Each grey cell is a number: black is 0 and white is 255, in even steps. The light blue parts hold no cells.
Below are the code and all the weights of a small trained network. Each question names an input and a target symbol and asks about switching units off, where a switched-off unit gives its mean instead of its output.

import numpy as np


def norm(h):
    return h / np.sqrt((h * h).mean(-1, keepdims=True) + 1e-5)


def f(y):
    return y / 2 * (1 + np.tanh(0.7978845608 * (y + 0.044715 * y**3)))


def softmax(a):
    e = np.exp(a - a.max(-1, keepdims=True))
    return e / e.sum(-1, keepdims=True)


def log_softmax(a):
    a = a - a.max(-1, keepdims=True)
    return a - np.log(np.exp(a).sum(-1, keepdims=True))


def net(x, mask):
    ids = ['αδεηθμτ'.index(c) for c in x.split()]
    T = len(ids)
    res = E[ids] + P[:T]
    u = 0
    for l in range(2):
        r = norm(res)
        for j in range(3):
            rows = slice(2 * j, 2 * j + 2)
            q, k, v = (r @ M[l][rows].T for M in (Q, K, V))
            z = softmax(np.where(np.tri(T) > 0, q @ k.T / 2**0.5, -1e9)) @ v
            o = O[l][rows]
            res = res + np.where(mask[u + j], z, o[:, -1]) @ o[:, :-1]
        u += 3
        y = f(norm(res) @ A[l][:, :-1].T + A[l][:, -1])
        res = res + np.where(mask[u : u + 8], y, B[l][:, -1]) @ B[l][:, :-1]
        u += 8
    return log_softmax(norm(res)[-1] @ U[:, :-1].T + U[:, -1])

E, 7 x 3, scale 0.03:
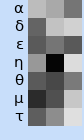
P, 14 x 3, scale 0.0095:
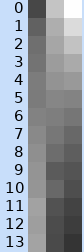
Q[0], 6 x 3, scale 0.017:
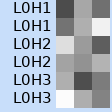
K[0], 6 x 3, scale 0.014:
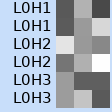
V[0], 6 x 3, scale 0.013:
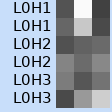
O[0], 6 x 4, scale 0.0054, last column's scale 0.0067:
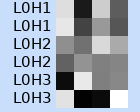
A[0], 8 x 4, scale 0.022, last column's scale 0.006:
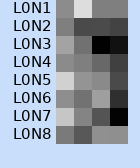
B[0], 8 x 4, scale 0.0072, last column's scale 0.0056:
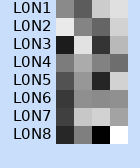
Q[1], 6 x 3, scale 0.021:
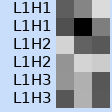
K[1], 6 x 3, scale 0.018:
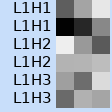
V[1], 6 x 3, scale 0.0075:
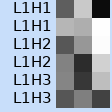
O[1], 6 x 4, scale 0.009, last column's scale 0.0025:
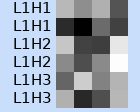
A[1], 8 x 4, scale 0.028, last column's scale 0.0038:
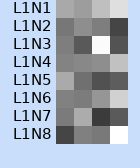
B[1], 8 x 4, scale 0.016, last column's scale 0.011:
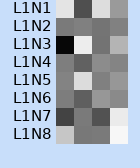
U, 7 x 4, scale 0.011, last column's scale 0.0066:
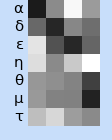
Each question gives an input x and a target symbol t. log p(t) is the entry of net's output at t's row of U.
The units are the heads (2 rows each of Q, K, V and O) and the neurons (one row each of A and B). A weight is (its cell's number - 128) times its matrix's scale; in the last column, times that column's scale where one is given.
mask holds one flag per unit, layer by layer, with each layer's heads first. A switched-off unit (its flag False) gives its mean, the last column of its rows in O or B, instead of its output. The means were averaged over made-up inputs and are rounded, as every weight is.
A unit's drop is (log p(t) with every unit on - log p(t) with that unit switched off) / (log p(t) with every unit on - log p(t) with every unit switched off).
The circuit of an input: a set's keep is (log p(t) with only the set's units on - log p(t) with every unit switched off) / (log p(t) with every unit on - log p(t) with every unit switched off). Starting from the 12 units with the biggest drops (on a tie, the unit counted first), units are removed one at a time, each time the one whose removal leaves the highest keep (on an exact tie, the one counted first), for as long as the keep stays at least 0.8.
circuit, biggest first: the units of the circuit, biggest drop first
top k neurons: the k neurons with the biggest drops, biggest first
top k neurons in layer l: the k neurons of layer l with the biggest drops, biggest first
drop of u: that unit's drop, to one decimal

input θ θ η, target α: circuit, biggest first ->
(L1N3)
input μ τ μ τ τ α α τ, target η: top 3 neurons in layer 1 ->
(L1N7 L1N3 L1N8)
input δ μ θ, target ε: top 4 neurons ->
(L1N8 L1N3 L0N3 L0N5)
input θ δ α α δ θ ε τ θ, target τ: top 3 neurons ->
(L1N5 L0N3 L0N5)
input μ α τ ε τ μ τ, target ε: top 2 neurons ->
(L0N1 L0N8)
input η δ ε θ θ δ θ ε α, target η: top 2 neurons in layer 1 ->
(L1N1 L1N3)
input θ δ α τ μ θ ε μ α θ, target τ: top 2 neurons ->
(L1N5 L0N2)
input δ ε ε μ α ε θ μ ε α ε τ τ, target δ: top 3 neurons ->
(L0N3 L0N5 L0N2)
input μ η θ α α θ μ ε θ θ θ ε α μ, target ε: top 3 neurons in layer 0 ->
(L0N1 L0N8 L0N7)
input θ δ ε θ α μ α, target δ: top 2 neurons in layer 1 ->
(L1N7 L1N8)
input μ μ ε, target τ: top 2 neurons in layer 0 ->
(L0N2 L0N5)
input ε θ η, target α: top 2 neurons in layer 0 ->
(L0N5 L0N3)
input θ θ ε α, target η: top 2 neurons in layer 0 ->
(L0N5 L0N1)
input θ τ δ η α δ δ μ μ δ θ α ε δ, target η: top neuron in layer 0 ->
(L0N5)
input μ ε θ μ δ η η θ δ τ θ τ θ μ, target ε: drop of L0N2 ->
-0.1
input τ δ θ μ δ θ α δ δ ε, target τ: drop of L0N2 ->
0.3
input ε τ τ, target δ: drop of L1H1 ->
0.7
